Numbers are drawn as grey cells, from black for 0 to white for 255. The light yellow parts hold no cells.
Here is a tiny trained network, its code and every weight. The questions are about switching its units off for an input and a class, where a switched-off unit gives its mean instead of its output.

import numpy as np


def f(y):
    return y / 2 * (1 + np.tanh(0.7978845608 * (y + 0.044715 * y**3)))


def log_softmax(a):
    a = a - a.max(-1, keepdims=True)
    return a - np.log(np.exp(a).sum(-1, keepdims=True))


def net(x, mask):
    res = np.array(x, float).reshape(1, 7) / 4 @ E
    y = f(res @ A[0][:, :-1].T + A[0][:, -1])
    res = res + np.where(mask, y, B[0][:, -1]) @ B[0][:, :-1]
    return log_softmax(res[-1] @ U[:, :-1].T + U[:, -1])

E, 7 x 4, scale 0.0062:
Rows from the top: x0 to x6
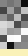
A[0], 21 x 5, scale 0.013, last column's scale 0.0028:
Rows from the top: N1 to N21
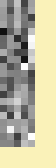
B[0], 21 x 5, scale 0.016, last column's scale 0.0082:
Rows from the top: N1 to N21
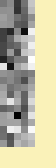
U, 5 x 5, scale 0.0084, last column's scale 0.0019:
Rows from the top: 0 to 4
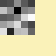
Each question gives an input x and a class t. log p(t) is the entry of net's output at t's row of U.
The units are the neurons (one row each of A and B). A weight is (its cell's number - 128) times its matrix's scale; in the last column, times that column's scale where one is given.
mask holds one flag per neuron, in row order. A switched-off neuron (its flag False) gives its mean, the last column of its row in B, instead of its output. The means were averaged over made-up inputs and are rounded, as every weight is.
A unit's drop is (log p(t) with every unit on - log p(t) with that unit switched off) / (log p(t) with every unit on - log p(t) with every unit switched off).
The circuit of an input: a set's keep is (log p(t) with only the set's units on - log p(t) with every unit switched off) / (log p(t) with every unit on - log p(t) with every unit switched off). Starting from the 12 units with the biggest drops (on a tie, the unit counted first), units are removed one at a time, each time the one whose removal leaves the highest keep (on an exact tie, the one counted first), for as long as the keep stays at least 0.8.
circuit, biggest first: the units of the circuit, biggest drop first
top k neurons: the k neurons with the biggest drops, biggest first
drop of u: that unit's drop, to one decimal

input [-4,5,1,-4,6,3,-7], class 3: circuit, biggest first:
N19
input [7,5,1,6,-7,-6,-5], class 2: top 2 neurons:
N8, N6
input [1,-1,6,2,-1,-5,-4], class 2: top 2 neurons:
N5, N8
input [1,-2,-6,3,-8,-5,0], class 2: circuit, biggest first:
N8, N6
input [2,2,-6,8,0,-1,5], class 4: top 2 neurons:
N9, N7
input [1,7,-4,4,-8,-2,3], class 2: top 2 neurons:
N6, N8
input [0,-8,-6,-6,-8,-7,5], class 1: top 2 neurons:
N17, N2
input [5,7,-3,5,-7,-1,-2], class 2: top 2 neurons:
N6, N8
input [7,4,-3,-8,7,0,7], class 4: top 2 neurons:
N10, N8
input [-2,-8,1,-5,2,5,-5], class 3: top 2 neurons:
N15, N19
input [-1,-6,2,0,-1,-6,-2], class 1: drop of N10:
0.0
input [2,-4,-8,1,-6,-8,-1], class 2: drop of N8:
0.1
